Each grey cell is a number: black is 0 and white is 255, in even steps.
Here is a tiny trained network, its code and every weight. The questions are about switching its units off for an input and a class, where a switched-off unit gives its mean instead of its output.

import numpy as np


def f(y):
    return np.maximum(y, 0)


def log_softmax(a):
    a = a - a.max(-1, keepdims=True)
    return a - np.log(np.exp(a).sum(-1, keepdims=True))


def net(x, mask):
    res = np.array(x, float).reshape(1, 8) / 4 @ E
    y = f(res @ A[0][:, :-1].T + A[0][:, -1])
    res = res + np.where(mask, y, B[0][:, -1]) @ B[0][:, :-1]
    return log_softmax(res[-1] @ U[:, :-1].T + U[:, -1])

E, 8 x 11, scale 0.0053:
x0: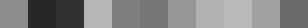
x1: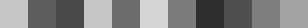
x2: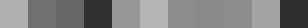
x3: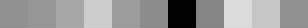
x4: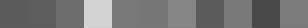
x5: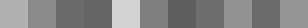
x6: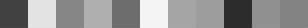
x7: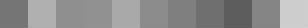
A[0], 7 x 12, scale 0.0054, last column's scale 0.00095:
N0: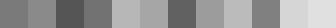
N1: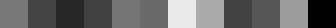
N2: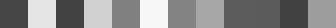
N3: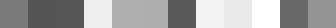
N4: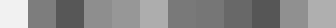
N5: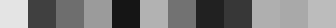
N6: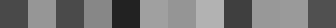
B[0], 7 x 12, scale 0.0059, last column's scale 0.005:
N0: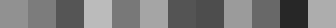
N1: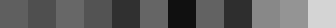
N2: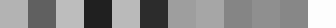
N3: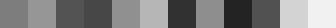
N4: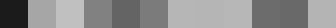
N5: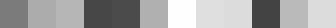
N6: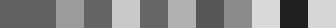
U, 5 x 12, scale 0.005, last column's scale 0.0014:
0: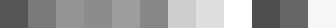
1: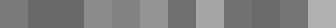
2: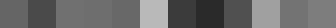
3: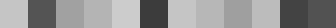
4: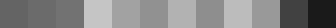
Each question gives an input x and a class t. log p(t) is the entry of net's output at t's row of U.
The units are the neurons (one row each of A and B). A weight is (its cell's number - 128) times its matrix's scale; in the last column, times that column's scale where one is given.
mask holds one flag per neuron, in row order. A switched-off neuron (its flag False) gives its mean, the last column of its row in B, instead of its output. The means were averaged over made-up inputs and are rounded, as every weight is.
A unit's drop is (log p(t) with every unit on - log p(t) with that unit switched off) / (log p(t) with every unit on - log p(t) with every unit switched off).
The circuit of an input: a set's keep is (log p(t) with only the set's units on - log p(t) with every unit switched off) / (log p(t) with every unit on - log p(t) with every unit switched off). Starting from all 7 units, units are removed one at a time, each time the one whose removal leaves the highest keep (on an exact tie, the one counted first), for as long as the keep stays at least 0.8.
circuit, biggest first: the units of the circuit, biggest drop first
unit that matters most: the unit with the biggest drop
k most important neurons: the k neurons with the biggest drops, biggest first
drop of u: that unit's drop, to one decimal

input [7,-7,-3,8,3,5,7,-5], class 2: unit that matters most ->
N3
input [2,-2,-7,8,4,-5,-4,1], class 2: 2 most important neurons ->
N3, N5
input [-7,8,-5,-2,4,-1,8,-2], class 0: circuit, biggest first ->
N5, N2
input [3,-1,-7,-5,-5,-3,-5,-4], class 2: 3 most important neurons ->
N1, N5, N2
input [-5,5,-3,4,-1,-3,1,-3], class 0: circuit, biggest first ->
N5, N1
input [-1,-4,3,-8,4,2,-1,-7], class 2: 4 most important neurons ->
N1, N5, N2, N4
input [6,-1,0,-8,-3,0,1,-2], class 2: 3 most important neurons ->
N1, N5, N2
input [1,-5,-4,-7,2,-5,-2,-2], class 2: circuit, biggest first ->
N1, N5
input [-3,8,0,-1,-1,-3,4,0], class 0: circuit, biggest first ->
N5, N4
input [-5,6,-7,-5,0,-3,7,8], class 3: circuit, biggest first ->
N2, N6
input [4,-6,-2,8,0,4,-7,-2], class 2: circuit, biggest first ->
N3, N5
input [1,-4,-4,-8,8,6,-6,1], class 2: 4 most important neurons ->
N1, N5, N2, N4
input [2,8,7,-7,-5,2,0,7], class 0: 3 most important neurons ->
N5, N4, N3
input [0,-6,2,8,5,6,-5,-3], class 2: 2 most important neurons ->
N3, N5
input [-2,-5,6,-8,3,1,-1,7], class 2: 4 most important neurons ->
N1, N5, N2, N4
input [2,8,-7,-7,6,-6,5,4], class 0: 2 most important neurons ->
N5, N2
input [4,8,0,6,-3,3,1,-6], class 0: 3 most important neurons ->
N5, N4, N1
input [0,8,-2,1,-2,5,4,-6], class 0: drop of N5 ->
0.4
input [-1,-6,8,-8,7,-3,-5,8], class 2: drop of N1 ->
0.7
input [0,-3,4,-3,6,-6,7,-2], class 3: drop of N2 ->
0.5
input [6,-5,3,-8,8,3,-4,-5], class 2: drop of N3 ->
-0.1
